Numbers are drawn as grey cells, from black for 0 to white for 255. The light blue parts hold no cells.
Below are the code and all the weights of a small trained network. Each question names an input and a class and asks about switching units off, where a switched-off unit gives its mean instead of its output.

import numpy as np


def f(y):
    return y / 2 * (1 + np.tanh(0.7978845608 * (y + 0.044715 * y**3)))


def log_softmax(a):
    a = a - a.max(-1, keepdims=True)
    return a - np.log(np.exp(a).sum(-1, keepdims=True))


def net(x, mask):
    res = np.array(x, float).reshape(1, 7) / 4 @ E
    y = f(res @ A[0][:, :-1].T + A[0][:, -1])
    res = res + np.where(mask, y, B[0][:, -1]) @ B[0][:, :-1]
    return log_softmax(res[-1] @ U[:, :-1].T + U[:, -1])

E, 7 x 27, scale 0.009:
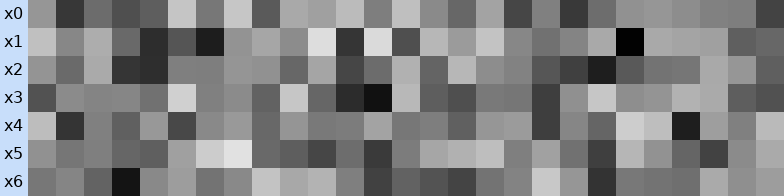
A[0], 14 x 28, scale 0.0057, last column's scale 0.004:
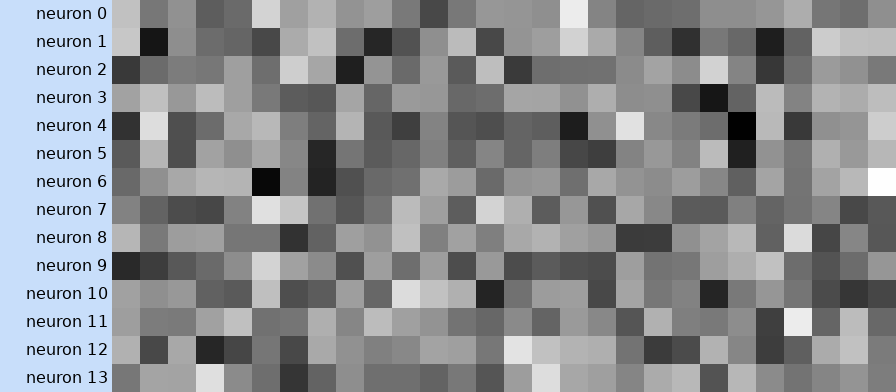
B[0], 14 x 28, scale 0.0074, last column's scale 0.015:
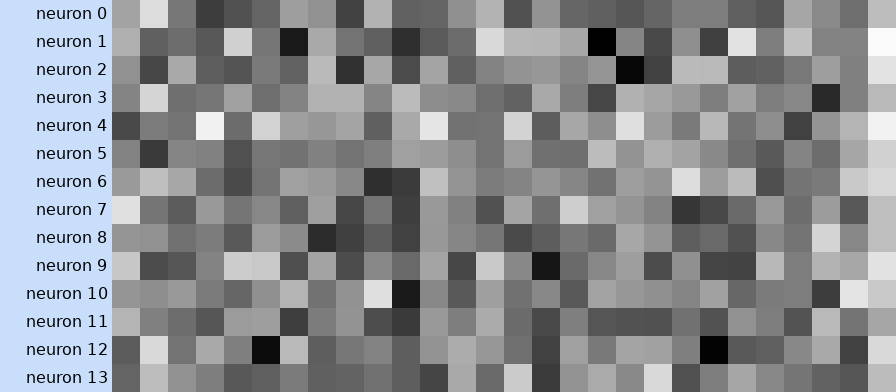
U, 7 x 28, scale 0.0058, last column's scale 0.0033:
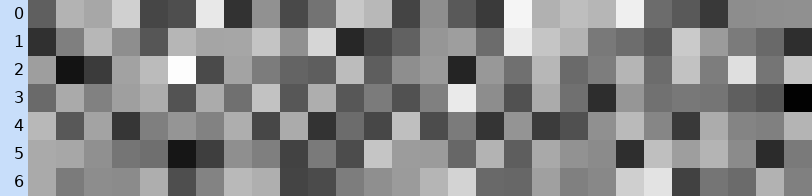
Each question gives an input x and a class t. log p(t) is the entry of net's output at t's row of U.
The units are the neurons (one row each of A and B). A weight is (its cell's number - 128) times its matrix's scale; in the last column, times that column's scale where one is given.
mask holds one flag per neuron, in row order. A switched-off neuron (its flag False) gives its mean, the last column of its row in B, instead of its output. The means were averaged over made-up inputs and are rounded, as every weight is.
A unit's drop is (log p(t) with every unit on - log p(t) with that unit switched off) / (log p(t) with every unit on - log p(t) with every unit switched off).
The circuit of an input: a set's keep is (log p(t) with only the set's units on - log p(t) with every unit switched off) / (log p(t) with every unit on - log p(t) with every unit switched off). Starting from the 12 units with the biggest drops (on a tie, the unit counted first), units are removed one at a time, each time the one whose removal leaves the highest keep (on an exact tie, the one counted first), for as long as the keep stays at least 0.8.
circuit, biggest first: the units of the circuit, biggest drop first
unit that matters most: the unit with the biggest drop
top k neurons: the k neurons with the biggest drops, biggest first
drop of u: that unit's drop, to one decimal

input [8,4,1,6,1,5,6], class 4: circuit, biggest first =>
(neuron 0)
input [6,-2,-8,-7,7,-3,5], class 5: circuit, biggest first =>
(neuron 4; neuron 12)
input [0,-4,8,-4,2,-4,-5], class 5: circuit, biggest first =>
(neuron 10; neuron 2)
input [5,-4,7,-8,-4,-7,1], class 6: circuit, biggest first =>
(neuron 9; neuron 10)
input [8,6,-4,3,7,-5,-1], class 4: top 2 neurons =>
(neuron 4; neuron 0)
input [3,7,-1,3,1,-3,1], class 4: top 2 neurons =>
(neuron 10; neuron 12)
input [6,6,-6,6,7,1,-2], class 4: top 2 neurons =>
(neuron 0; neuron 4)
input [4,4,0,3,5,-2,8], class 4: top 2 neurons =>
(neuron 4; neuron 0)
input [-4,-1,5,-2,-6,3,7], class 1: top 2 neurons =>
(neuron 6; neuron 9)
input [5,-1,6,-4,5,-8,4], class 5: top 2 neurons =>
(neuron 12; neuron 2)
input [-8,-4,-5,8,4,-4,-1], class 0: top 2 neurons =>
(neuron 1; neuron 6)
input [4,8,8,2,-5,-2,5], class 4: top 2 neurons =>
(neuron 10; neuron 0)
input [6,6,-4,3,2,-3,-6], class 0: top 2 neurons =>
(neuron 1; neuron 9)
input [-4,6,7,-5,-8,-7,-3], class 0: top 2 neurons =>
(neuron 10; neuron 1)
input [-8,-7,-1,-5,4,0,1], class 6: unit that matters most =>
neuron 1
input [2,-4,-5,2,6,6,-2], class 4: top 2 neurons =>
(neuron 2; neuron 4)
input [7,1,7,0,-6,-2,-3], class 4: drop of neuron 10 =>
0.3
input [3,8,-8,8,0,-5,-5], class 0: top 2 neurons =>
(neuron 1; neuron 10)
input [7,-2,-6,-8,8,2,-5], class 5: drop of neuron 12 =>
0.9
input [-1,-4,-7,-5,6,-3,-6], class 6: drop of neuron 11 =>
0.0
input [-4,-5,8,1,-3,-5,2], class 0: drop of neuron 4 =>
0.1
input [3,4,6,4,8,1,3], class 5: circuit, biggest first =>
(neuron 12)
